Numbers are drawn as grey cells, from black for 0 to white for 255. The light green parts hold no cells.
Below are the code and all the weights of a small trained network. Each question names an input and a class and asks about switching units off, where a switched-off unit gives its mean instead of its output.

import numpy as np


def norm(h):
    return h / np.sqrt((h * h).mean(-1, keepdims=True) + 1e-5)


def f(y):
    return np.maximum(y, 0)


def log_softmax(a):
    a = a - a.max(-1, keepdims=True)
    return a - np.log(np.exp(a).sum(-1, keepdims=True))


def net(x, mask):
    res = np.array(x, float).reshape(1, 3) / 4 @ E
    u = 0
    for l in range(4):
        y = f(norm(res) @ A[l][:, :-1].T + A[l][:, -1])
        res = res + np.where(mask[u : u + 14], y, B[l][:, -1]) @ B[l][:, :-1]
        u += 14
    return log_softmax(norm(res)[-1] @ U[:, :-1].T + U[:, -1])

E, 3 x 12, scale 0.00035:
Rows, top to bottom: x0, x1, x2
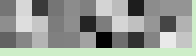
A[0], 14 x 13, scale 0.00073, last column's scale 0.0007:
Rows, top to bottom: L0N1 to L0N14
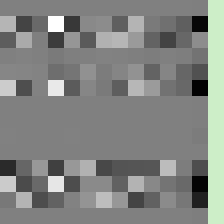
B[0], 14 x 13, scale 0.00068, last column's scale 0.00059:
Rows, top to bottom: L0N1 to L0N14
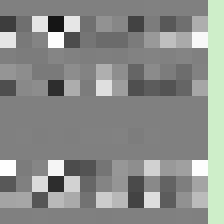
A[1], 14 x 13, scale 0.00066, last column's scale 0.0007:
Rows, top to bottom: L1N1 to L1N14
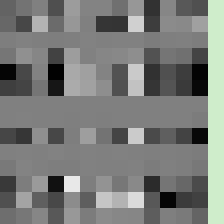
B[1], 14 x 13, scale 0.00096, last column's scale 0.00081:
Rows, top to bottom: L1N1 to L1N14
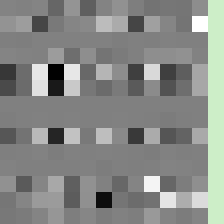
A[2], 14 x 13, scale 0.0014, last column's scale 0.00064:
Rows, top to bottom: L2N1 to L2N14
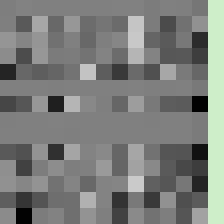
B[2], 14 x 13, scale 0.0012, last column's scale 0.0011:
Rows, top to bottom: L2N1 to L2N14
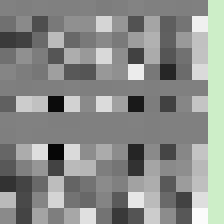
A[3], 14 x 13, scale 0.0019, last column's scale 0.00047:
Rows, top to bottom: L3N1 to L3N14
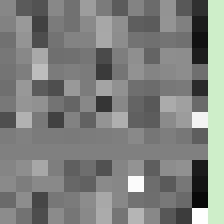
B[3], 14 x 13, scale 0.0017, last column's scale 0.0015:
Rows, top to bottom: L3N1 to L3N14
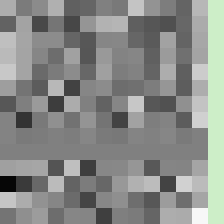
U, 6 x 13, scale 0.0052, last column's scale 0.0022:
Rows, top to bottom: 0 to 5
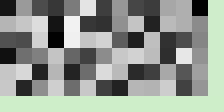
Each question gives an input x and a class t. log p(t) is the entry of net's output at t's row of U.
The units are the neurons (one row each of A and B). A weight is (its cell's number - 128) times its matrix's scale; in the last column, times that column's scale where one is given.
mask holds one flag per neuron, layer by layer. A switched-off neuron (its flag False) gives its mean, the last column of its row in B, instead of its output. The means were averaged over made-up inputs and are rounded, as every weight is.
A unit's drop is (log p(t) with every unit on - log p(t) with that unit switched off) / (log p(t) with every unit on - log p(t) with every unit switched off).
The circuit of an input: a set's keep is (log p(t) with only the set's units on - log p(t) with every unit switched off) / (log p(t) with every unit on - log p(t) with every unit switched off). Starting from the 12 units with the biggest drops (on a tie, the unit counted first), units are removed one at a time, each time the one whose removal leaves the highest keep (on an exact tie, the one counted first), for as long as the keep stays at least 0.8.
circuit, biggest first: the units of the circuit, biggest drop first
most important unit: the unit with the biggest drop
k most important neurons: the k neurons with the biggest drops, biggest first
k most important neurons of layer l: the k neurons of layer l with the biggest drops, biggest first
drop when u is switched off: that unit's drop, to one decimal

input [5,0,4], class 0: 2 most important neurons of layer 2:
(L2N2, L2N4)
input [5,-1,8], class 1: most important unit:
L2N2
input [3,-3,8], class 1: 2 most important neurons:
(L3N7, L2N2)
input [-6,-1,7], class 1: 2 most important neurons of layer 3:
(L3N7, L3N11)
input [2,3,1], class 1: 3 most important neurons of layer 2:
(L2N2, L2N4, L2N5)
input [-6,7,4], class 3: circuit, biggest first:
(L3N12, L2N14)
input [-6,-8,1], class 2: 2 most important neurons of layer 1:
(L1N9, L1N13)
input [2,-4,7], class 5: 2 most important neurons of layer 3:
(L3N14, L3N1)
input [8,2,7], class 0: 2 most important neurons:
(L3N7, L3N8)
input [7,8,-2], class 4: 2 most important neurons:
(L2N13, L2N5)
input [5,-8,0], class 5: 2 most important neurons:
(L2N13, L1N2)
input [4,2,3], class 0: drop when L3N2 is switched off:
0.2
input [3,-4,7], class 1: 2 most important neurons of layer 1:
(L1N2, L1N12)
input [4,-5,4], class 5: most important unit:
L1N2
